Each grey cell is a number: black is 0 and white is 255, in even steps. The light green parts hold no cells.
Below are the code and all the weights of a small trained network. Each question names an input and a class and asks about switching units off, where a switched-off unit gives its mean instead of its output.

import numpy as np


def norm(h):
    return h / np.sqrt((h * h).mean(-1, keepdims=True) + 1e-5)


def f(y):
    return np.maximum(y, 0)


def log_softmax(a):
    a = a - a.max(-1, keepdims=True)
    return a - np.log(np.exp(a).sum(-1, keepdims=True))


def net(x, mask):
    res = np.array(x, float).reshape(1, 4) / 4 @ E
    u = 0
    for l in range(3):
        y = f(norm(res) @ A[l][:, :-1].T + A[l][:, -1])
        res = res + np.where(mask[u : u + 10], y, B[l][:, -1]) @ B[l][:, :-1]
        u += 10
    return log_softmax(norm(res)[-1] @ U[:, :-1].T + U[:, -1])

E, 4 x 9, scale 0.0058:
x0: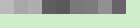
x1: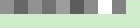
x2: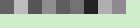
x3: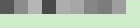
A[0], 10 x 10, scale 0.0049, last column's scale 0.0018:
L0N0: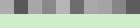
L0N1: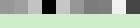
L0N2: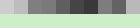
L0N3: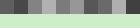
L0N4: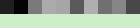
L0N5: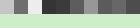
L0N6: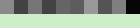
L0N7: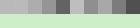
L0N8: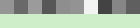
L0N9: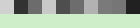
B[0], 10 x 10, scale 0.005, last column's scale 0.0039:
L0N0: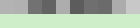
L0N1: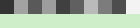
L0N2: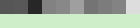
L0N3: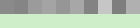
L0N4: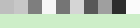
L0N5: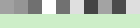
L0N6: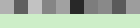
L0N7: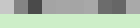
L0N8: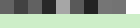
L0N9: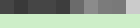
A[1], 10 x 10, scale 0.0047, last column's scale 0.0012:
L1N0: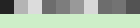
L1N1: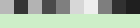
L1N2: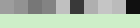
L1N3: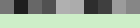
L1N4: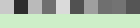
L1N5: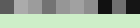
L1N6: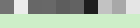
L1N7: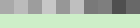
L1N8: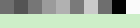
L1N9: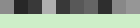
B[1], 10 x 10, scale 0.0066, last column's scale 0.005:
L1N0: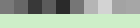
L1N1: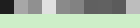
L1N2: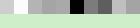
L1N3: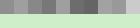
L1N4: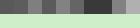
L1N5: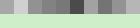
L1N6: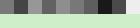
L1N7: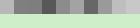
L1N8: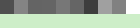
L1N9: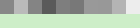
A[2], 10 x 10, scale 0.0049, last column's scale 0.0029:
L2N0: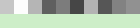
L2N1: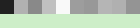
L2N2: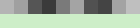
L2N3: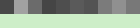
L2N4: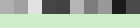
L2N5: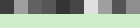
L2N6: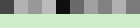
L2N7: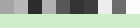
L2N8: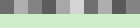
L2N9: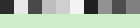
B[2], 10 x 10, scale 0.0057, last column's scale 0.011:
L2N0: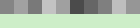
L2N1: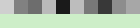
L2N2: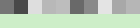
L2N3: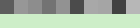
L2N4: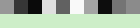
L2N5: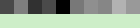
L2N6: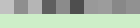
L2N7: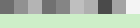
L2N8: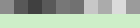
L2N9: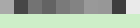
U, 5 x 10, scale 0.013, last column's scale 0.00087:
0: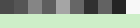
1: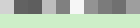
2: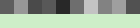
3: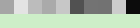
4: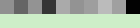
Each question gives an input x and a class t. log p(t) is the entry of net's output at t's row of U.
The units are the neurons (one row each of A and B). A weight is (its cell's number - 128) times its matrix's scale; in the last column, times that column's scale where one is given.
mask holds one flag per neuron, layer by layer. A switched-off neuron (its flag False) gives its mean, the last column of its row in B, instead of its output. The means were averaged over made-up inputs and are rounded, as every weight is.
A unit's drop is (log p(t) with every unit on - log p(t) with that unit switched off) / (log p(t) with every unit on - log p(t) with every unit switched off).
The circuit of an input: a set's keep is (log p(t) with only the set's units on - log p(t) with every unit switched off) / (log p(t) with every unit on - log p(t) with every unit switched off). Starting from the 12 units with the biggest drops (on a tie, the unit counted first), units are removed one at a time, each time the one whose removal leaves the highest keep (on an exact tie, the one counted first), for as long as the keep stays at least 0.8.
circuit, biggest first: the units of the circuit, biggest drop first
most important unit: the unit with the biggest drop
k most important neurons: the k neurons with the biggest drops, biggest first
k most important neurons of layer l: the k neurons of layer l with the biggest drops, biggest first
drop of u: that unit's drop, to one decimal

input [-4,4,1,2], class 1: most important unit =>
L0N4
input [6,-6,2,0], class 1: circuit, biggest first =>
L0N5, L2N4
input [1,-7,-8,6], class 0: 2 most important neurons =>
L0N8, L1N1
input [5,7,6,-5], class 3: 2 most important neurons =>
L1N2, L0N4
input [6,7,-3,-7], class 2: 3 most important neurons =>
L0N9, L0N4, L0N2
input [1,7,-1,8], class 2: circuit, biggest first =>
L0N1, L2N5
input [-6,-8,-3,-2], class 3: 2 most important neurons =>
L1N5, L0N5
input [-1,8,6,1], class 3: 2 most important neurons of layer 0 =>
L0N8, L0N5
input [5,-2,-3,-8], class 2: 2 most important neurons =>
L0N9, L0N4
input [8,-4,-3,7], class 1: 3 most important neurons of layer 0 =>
L0N5, L0N7, L0N9
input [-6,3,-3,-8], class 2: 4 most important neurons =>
L0N9, L0N5, L1N9, L2N5
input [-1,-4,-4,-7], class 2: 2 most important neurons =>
L0N9, L1N9
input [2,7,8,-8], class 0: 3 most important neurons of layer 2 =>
L2N8, L2N1, L2N5
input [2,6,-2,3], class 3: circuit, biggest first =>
L1N2, L0N0
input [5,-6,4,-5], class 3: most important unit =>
L1N9
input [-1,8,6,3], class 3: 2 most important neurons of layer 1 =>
L1N2, L1N8
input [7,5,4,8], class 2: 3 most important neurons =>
L0N1, L0N4, L1N0
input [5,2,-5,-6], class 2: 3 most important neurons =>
L0N9, L0N4, L1N6
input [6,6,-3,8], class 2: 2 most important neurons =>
L0N1, L1N0
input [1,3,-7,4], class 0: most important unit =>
L0N8
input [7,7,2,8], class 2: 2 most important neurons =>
L0N1, L0N4
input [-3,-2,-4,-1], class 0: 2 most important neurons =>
L0N8, L0N6
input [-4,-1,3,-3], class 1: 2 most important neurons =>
L0N8, L0N3
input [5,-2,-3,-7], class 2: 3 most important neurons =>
L0N9, L0N4, L1N9
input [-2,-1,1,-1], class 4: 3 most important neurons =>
L1N7, L1N1, L0N5
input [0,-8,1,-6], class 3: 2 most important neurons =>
L0N1, L1N9
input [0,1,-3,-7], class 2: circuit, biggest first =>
L0N9
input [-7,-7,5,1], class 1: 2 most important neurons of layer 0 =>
L0N3, L0N0
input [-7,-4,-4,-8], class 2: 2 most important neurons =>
L0N9, L0N5
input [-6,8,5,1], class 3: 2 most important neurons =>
L1N2, L0N5
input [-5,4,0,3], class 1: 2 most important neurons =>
L0N4, L2N1
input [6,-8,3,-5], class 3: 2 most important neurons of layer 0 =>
L0N4, L0N1
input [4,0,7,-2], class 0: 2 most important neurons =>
L1N6, L0N4
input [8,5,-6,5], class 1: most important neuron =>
L0N5
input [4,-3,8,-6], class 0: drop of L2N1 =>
0.1
